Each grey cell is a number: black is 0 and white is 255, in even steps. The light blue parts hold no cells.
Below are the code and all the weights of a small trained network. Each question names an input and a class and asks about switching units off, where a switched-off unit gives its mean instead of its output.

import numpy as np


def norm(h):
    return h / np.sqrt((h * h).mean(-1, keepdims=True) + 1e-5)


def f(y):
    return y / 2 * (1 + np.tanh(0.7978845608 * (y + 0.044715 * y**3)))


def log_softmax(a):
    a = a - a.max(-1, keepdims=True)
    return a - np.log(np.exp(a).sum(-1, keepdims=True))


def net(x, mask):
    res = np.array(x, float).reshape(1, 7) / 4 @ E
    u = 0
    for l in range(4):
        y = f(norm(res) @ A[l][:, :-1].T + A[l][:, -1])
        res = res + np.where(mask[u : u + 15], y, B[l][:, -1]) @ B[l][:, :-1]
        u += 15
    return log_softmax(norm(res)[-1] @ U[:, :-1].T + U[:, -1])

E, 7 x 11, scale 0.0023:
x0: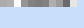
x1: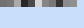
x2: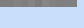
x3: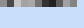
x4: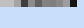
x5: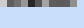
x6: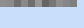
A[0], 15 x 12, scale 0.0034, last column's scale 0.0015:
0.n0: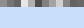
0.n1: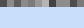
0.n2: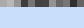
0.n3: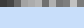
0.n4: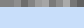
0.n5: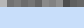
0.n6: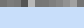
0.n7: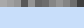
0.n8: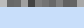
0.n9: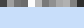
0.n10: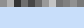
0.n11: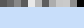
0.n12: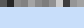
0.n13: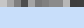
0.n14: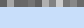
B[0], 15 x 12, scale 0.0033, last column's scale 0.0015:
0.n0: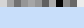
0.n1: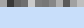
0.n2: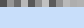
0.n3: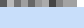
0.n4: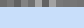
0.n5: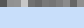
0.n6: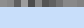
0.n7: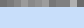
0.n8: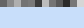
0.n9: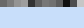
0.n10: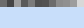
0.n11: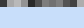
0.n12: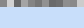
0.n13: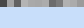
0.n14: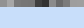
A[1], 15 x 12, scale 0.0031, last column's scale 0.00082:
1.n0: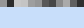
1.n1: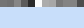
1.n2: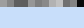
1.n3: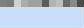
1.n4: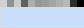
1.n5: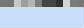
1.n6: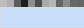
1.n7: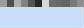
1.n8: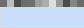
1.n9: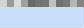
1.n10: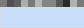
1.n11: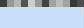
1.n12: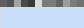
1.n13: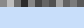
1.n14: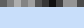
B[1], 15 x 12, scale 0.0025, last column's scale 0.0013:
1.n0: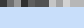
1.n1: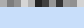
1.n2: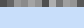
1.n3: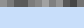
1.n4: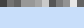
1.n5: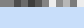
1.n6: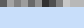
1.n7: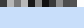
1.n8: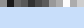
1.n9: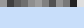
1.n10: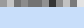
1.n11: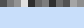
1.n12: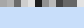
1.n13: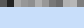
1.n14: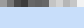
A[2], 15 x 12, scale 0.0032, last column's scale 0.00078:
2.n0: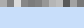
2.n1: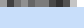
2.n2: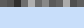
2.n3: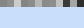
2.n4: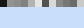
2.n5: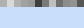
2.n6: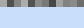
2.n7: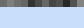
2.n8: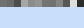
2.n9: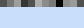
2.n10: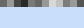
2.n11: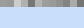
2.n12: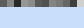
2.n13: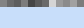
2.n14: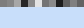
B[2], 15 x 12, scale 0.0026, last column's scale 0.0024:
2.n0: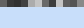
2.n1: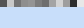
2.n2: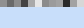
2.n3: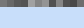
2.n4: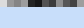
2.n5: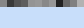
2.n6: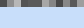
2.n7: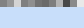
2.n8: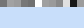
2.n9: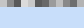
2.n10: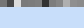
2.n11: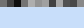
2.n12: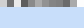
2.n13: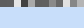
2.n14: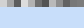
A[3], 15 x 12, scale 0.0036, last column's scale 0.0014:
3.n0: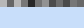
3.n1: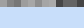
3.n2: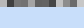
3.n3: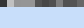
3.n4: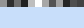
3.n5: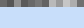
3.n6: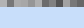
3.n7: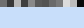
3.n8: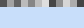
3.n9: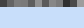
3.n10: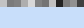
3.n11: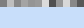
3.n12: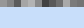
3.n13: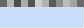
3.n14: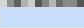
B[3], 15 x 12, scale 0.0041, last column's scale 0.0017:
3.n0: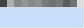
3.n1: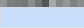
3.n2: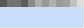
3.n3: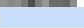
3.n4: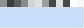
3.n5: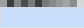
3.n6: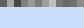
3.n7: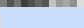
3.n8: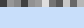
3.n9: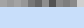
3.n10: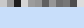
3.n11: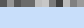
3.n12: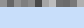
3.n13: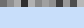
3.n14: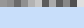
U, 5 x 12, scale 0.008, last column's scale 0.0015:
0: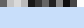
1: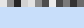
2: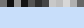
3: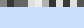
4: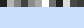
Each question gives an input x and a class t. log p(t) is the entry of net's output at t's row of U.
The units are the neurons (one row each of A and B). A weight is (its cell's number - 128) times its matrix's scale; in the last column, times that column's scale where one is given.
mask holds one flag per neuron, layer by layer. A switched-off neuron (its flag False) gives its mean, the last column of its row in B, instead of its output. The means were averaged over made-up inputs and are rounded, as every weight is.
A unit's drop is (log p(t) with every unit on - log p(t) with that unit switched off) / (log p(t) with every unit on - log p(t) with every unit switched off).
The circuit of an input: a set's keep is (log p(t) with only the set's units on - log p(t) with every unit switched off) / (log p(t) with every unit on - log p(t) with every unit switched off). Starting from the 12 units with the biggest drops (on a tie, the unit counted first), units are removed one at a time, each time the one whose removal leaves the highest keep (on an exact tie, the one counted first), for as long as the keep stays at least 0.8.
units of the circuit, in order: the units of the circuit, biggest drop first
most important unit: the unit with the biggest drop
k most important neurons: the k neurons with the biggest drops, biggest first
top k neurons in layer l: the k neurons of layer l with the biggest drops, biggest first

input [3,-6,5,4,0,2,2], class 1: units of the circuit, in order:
0.n0
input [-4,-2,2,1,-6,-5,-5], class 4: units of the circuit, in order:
0.n3, 3.n8
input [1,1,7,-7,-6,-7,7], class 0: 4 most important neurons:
0.n11, 0.n9, 2.n4, 1.n14
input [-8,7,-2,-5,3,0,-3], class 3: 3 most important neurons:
2.n2, 3.n4, 0.n0
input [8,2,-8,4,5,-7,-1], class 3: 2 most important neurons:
2.n0, 2.n11
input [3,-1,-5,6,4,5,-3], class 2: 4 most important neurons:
1.n0, 1.n14, 0.n9, 1.n5
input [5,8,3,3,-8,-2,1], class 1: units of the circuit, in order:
2.n14, 1.n12, 2.n9, 3.n10
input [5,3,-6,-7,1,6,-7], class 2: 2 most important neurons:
1.n8, 0.n9
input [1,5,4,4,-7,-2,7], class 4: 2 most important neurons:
0.n3, 0.n0
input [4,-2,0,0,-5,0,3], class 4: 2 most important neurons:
0.n3, 0.n12
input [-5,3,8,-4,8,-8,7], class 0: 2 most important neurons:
0.n9, 2.n4
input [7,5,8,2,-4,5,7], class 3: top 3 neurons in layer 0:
0.n0, 0.n9, 0.n11
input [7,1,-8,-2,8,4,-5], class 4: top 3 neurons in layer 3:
3.n8, 3.n11, 3.n13
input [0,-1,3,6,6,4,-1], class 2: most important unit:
1.n0
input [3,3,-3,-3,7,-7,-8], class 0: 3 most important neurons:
0.n9, 0.n11, 2.n4
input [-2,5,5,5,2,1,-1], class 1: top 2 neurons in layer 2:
2.n9, 2.n14
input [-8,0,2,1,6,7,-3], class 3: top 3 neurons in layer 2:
2.n2, 2.n4, 2.n12
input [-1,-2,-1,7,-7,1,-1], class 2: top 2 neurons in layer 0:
0.n2, 0.n13
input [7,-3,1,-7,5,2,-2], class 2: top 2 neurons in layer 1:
1.n8, 1.n6
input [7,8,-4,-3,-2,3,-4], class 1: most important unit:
1.n1
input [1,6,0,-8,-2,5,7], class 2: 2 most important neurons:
1.n8, 0.n0
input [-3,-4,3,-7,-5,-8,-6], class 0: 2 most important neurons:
0.n9, 0.n11
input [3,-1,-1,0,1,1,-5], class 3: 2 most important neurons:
3.n4, 0.n9
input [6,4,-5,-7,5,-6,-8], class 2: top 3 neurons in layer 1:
1.n8, 1.n7, 1.n1
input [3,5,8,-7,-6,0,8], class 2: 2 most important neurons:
1.n8, 0.n0
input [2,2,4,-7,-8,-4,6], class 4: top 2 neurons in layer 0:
0.n3, 0.n12
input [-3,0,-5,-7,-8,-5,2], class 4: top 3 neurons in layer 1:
1.n14, 1.n0, 1.n5
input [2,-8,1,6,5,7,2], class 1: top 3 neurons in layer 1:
1.n11, 1.n5, 1.n14
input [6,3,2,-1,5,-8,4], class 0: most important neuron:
0.n11
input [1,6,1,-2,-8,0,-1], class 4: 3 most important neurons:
0.n3, 0.n0, 3.n8
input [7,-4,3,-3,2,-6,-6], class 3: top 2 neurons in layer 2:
2.n0, 2.n11
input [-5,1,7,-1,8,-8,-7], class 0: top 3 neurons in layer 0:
0.n9, 0.n11, 0.n3
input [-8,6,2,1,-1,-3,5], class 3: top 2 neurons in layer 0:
0.n0, 0.n1
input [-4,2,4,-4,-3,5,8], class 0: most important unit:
0.n8
